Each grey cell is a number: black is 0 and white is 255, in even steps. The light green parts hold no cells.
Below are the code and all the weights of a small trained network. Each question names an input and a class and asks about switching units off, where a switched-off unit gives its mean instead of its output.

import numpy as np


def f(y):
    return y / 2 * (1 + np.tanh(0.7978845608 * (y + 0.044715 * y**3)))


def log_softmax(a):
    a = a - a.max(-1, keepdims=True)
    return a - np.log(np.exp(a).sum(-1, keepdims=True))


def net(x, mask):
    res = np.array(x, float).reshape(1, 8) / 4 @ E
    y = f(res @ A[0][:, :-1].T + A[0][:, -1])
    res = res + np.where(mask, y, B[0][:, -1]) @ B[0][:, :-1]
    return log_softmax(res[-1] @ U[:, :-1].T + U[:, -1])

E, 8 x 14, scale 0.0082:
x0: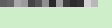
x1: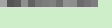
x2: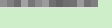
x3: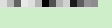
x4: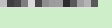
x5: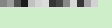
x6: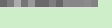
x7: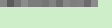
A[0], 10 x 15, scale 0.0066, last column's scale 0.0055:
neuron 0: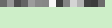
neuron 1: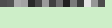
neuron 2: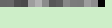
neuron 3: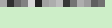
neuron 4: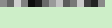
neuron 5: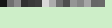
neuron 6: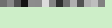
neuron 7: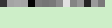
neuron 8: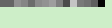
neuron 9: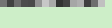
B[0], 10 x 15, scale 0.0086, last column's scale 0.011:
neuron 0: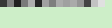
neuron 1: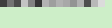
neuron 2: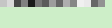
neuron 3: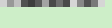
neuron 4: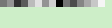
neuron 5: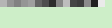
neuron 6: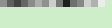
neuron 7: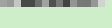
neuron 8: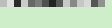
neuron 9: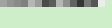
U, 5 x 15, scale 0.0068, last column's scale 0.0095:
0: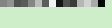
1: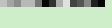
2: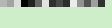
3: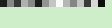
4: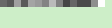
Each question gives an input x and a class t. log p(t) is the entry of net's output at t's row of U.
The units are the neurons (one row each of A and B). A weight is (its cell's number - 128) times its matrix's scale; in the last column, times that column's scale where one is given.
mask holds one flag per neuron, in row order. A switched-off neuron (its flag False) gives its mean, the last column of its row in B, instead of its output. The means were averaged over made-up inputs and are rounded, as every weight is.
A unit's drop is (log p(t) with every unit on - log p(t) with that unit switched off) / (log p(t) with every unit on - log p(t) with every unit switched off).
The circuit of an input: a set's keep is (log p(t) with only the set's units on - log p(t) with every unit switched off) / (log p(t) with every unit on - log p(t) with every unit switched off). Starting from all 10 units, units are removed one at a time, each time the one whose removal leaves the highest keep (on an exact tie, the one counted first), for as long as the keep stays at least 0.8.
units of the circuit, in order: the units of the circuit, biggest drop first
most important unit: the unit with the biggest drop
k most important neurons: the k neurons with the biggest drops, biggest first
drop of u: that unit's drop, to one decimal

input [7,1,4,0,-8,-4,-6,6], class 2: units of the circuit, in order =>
(neuron 7)
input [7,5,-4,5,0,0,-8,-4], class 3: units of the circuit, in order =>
(neuron 5; neuron 1)
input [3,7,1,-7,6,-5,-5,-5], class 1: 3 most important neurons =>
(neuron 5; neuron 9; neuron 6)
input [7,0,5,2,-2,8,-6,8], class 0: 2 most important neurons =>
(neuron 6; neuron 0)
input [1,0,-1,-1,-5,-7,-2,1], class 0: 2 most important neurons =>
(neuron 4; neuron 3)
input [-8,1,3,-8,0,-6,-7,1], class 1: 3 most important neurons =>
(neuron 9; neuron 5; neuron 8)
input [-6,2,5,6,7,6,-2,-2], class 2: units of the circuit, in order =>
(neuron 4; neuron 3; neuron 9)
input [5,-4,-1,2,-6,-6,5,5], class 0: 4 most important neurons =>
(neuron 4; neuron 3; neuron 0; neuron 9)
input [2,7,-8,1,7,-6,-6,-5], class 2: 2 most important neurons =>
(neuron 3; neuron 6)
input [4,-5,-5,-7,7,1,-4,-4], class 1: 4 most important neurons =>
(neuron 5; neuron 9; neuron 7; neuron 8)
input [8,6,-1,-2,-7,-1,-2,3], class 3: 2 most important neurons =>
(neuron 1; neuron 3)
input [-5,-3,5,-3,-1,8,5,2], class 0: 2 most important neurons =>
(neuron 6; neuron 2)
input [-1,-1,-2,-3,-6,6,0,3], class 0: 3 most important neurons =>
(neuron 6; neuron 3; neuron 2)
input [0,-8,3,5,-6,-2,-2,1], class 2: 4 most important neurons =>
(neuron 7; neuron 5; neuron 9; neuron 4)
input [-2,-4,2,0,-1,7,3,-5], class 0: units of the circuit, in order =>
(neuron 6)
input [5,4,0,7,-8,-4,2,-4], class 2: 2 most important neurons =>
(neuron 7; neuron 5)
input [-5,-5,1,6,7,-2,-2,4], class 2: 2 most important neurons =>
(neuron 3; neuron 5)
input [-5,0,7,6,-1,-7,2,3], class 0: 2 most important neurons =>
(neuron 4; neuron 5)
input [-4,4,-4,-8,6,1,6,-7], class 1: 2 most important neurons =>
(neuron 5; neuron 9)
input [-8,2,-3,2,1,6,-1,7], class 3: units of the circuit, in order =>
(neuron 0)
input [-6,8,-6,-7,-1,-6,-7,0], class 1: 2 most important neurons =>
(neuron 9; neuron 5)
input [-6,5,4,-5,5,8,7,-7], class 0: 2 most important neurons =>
(neuron 6; neuron 2)
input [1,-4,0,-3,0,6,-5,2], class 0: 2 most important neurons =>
(neuron 6; neuron 2)
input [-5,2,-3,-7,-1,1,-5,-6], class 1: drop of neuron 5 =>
0.5
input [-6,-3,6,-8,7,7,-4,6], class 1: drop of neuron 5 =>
0.6
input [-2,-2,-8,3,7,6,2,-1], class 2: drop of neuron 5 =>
0.0
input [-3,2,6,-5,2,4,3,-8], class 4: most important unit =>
neuron 6
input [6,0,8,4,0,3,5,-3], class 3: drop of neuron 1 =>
0.3
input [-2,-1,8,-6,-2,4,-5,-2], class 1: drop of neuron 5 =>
0.4
